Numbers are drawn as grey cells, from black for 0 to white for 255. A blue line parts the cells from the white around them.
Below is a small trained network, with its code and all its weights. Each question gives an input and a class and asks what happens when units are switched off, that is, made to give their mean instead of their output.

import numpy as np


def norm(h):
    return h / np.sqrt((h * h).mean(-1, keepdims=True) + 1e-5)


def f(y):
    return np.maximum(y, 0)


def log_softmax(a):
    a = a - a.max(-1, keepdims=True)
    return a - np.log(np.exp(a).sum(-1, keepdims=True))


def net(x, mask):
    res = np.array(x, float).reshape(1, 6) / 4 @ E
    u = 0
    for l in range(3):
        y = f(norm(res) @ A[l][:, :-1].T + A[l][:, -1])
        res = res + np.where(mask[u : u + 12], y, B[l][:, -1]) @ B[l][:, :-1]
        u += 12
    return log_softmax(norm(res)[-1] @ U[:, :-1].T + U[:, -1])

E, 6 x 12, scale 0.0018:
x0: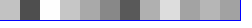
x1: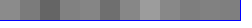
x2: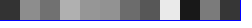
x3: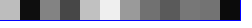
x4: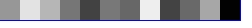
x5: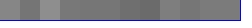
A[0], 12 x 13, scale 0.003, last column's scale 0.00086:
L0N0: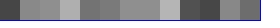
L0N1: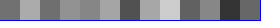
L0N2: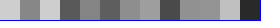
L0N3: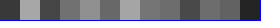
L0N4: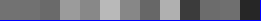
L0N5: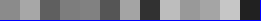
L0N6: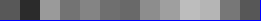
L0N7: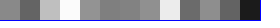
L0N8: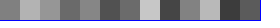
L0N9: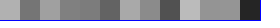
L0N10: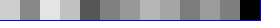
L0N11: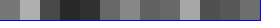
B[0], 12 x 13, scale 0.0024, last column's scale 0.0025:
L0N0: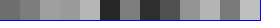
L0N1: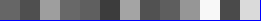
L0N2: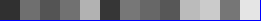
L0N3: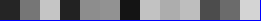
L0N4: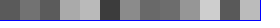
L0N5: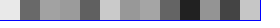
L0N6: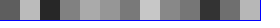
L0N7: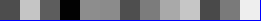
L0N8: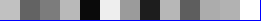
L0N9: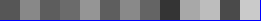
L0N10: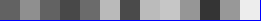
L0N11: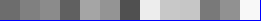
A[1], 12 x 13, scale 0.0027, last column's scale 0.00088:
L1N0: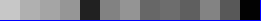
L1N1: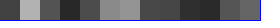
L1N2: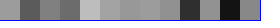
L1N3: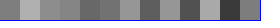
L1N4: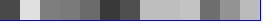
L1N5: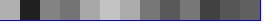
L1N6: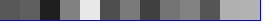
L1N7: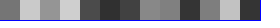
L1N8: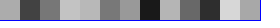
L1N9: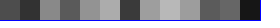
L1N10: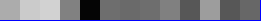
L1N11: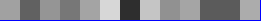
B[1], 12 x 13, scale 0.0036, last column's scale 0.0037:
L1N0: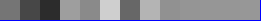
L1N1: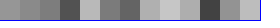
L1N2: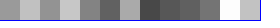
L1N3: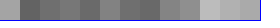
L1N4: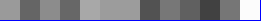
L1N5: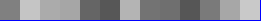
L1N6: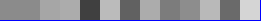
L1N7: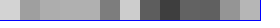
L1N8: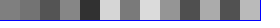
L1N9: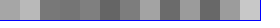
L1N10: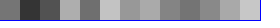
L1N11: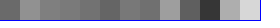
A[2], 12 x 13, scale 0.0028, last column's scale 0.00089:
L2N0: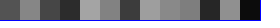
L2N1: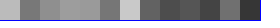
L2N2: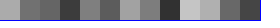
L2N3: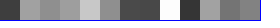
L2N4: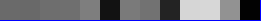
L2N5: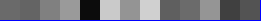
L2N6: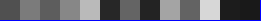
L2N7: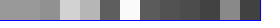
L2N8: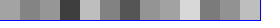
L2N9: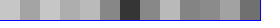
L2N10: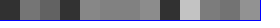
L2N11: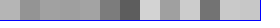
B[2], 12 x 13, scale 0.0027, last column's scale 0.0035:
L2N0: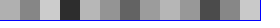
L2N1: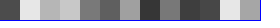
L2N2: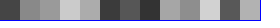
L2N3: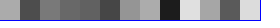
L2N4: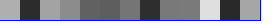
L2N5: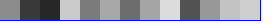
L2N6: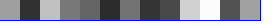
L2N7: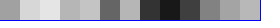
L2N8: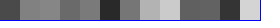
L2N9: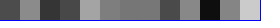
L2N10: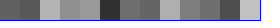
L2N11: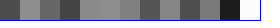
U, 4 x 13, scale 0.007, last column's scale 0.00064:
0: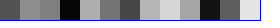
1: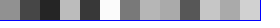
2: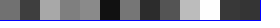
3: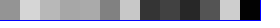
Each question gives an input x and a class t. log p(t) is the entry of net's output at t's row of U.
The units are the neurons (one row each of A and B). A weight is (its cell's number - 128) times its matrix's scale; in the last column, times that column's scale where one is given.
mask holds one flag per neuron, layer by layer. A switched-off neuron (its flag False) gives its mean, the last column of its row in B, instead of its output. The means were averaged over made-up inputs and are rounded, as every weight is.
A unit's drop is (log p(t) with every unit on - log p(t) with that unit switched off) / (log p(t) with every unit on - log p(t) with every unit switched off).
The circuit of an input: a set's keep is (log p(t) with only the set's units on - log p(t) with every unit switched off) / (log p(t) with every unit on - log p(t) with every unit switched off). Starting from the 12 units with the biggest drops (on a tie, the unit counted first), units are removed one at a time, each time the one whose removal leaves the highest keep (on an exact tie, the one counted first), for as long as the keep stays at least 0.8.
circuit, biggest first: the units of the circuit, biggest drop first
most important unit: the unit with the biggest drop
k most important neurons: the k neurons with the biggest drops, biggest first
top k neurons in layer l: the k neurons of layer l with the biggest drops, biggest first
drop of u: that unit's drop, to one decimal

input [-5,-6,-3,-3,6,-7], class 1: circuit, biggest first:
[L0N8 L1N10]
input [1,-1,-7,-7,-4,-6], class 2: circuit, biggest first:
[L0N2 L2N4]
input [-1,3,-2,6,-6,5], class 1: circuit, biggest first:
[L1N8 L1N6]
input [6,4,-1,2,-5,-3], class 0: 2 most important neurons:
[L0N7 L0N8]
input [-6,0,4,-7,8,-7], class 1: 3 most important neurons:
[L0N8 L1N10 L0N7]
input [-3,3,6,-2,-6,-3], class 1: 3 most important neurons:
[L1N8 L1N6 L0N5]
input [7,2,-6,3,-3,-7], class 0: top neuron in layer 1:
[L1N11]
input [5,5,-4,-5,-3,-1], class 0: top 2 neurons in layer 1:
[L1N2 L1N5]
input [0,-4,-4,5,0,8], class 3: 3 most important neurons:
[L1N5 L0N7 L0N1]
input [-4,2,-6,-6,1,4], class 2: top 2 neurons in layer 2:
[L2N4 L2N2]
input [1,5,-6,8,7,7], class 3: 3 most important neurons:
[L1N2 L1N5 L1N8]
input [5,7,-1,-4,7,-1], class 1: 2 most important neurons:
[L0N8 L1N10]
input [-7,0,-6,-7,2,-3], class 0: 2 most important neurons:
[L0N11 L1N2]
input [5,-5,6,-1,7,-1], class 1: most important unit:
L1N10
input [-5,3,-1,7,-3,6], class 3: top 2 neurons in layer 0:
[L0N7 L0N10]
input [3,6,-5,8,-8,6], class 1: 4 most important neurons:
[L1N8 L1N6 L1N7 L1N4]
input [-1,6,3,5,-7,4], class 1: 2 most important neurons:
[L1N8 L1N6]
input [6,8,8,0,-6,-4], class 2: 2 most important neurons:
[L0N4 L0N0]
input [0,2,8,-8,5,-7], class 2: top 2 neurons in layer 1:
[L1N2 L1N5]
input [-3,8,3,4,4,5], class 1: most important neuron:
[L0N8]
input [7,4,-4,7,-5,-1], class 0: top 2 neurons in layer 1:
[L1N7 L1N4]
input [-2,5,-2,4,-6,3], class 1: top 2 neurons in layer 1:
[L1N8 L1N6]
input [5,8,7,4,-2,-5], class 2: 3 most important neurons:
[L0N1 L0N4 L2N6]
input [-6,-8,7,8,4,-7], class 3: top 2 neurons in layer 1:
[L1N2 L1N5]
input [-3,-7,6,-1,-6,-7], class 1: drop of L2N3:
-0.1
